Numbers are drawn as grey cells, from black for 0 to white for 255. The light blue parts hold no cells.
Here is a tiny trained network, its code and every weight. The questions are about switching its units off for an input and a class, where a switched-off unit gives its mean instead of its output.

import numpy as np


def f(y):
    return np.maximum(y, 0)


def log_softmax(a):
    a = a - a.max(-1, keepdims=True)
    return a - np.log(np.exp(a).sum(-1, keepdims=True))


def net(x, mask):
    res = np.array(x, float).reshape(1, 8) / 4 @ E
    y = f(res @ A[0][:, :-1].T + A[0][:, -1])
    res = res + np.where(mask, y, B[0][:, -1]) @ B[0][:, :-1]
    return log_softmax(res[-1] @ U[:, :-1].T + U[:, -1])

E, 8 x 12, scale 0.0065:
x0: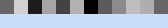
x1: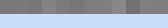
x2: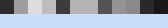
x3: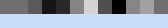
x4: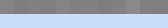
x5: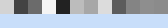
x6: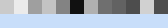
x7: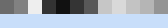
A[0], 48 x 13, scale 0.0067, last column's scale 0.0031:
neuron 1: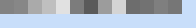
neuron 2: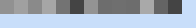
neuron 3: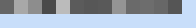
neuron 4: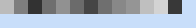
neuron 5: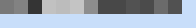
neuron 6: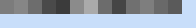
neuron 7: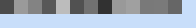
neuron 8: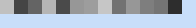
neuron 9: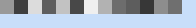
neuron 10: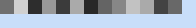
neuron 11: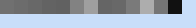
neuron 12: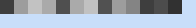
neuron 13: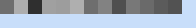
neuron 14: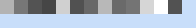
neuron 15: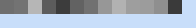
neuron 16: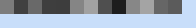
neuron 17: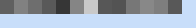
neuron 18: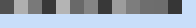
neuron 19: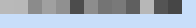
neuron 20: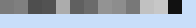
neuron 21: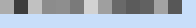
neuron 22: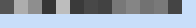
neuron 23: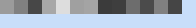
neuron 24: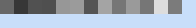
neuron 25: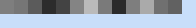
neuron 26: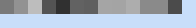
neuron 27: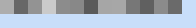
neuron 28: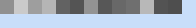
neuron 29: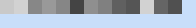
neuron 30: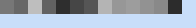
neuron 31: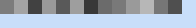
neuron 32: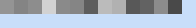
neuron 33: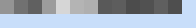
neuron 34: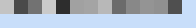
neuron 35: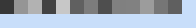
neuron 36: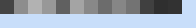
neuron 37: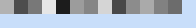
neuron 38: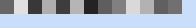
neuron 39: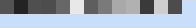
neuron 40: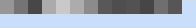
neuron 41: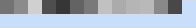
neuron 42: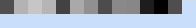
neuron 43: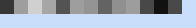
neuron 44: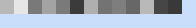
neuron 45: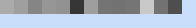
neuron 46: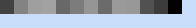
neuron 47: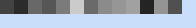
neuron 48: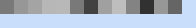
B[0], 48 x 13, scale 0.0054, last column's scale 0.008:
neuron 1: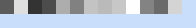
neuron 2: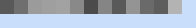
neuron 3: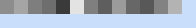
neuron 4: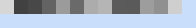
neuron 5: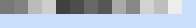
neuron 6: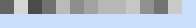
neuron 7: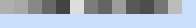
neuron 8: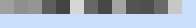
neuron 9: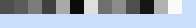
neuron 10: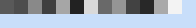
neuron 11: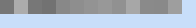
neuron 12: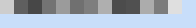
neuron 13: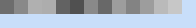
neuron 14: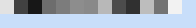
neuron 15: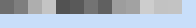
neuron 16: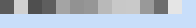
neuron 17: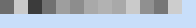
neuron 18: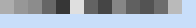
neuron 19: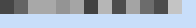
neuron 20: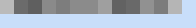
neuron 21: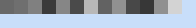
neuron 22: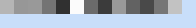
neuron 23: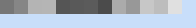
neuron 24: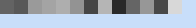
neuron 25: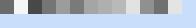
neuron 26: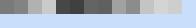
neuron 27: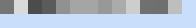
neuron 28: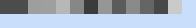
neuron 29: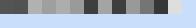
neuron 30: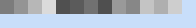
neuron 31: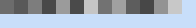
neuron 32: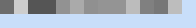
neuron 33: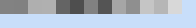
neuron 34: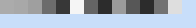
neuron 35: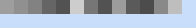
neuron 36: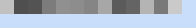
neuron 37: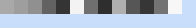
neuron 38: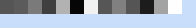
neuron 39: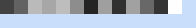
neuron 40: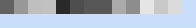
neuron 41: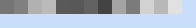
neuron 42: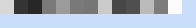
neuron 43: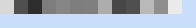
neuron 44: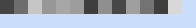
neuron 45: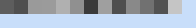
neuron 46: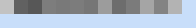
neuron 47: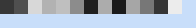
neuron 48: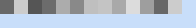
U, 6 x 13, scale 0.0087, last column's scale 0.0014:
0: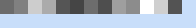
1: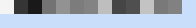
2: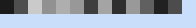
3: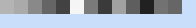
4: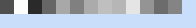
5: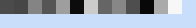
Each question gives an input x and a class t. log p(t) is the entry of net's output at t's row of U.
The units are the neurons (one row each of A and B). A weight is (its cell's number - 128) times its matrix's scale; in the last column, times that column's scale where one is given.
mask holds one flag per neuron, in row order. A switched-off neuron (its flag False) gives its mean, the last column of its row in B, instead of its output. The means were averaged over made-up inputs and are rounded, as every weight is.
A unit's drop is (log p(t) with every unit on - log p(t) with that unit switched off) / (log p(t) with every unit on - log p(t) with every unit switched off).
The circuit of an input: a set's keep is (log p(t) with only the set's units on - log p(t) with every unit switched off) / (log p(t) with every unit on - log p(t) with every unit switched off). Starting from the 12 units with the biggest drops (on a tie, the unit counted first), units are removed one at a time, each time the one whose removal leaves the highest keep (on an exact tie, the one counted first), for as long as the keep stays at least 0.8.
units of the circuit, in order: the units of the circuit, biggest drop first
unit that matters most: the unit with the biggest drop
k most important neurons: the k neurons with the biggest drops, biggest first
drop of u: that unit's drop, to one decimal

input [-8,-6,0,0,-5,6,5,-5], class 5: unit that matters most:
neuron 9
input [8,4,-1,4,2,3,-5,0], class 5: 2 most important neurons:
neuron 38; neuron 10
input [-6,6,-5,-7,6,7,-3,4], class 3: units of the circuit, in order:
neuron 34; neuron 37
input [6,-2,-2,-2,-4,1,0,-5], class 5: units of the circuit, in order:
neuron 38; neuron 10
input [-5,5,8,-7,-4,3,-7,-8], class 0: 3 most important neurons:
neuron 40; neuron 5; neuron 33
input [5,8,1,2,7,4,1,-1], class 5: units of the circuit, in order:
neuron 38; neuron 10
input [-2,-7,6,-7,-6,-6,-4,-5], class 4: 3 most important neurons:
neuron 1; neuron 48; neuron 14
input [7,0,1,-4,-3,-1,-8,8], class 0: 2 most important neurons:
neuron 26; neuron 41
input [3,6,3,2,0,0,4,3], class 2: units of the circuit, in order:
neuron 28; neuron 44
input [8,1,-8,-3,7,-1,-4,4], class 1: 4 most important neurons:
neuron 14; neuron 4; neuron 9; neuron 20
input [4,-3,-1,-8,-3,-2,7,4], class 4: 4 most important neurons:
neuron 1; neuron 48; neuron 47; neuron 39
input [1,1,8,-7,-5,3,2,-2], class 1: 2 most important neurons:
neuron 42; neuron 43
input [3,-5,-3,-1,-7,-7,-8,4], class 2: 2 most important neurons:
neuron 39; neuron 47
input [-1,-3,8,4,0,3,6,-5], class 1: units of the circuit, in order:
neuron 42
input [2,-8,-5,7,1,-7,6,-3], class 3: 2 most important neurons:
neuron 22; neuron 18
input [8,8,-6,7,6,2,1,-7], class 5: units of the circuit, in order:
neuron 38; neuron 10
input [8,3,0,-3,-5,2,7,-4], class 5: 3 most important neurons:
neuron 38; neuron 10; neuron 31
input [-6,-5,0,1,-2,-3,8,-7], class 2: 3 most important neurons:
neuron 29; neuron 44; neuron 19
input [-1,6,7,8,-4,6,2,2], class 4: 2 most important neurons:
neuron 25; neuron 16
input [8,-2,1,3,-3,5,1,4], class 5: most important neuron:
neuron 38
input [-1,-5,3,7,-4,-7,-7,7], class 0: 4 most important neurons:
neuron 26; neuron 41; neuron 15; neuron 30
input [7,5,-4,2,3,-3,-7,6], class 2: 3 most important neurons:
neuron 39; neuron 24; neuron 47
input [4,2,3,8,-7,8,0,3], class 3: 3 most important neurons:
neuron 37; neuron 34; neuron 8
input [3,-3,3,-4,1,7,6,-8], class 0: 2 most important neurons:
neuron 5; neuron 40
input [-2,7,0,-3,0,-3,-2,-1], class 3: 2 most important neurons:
neuron 25; neuron 16
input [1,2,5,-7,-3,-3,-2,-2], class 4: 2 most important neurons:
neuron 1; neuron 48
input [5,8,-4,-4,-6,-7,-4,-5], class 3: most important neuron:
neuron 22
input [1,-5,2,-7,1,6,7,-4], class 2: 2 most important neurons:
neuron 44; neuron 29
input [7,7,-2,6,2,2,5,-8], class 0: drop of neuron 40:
0.1
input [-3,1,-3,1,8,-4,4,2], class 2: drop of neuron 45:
0.3
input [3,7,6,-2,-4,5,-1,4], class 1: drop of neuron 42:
0.3
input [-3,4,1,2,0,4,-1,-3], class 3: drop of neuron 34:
0.2
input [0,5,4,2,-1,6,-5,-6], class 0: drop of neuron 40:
0.2
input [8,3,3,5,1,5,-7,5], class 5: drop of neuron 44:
0.1
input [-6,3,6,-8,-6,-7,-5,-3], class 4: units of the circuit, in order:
neuron 1
